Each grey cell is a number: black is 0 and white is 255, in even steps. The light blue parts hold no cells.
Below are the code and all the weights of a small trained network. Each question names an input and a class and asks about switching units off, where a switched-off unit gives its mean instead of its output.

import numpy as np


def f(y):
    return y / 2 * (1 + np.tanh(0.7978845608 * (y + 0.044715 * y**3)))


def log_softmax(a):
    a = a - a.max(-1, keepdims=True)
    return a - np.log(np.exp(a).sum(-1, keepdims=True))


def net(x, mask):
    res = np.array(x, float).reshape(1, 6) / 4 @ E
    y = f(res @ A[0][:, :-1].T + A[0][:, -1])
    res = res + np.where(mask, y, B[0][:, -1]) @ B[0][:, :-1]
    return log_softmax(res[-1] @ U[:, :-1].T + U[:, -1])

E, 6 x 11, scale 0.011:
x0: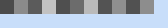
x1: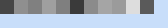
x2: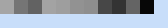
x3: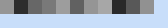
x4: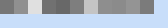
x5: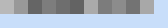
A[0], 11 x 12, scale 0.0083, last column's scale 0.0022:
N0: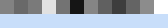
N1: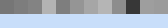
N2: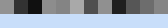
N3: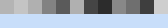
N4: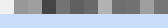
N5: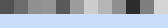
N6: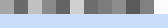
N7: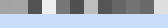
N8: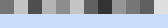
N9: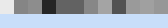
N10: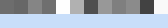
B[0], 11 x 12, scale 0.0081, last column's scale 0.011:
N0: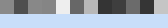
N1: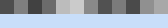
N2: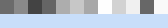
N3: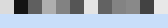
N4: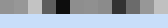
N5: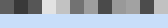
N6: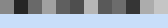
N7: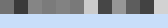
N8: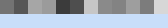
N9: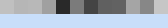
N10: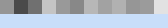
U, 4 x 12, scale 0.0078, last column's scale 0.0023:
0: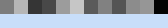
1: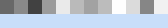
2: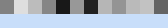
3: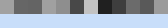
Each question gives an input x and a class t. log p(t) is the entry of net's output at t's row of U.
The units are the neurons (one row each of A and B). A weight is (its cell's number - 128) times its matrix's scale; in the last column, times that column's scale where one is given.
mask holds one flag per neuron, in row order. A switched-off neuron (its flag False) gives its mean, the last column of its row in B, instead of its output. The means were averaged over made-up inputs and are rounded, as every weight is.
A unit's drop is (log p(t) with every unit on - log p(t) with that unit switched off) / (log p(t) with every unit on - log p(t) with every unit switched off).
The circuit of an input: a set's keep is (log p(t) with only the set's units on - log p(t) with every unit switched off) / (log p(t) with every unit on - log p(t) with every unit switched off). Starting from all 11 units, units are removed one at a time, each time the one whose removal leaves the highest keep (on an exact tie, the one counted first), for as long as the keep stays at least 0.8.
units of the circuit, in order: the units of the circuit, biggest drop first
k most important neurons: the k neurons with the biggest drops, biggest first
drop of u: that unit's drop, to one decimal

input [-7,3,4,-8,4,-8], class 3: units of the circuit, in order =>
[N2]
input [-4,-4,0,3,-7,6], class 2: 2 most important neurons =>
[N4; N9]
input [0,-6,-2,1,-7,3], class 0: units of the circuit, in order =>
[N5; N3]
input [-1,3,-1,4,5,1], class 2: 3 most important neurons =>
[N3; N7; N6]
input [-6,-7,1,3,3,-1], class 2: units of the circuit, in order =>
[N9; N0; N4]
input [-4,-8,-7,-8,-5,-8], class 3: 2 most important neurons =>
[N2; N6]
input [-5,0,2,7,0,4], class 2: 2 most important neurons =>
[N9; N4]
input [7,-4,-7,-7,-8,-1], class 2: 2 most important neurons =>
[N2; N0]
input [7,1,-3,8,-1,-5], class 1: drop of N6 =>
0.1
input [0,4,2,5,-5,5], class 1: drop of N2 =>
1.3
